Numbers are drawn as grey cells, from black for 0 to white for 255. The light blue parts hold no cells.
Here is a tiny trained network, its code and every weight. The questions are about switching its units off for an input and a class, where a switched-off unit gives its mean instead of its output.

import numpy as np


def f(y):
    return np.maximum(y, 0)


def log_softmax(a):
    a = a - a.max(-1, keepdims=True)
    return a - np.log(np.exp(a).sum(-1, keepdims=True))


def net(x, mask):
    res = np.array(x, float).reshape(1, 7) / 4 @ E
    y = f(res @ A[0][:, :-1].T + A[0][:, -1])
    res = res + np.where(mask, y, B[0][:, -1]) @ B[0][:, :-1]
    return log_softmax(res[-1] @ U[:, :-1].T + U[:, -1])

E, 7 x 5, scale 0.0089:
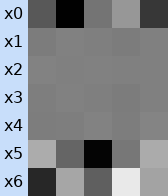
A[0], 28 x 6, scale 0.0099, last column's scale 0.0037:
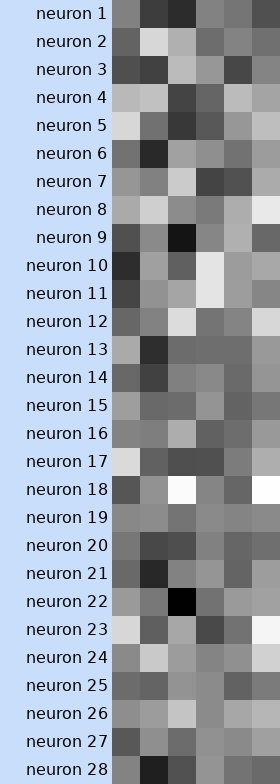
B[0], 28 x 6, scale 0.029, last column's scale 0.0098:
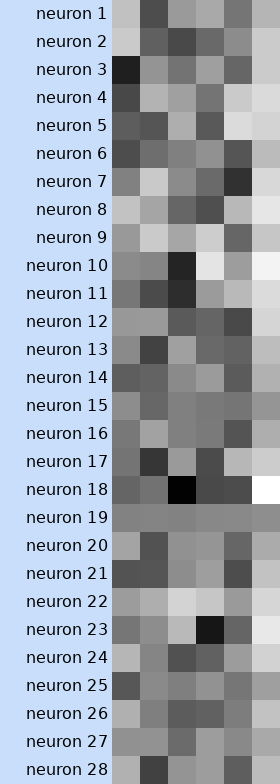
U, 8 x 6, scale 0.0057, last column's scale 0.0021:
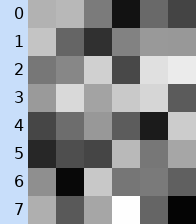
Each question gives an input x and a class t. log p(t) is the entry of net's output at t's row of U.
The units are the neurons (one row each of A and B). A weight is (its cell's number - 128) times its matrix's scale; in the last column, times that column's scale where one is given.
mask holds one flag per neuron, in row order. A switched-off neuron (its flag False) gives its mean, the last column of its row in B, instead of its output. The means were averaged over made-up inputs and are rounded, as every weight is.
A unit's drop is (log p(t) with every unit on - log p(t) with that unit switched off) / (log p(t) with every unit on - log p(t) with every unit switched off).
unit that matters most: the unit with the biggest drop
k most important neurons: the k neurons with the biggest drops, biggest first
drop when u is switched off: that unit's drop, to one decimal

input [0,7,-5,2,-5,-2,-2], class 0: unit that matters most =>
neuron 21
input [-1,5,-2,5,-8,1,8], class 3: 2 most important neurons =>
[neuron 18; neuron 9]
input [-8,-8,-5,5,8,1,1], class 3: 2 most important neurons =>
[neuron 4; neuron 18]
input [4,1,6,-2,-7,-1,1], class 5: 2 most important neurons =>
[neuron 23; neuron 7]
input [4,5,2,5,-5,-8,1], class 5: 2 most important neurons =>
[neuron 23; neuron 11]
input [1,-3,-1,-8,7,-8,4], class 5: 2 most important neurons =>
[neuron 3; neuron 8]
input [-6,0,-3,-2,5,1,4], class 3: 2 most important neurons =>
[neuron 18; neuron 4]
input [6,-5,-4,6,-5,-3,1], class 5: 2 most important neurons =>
[neuron 23; neuron 3]
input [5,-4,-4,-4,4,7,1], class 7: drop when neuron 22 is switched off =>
0.2
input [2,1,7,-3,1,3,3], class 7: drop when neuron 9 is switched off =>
0.0
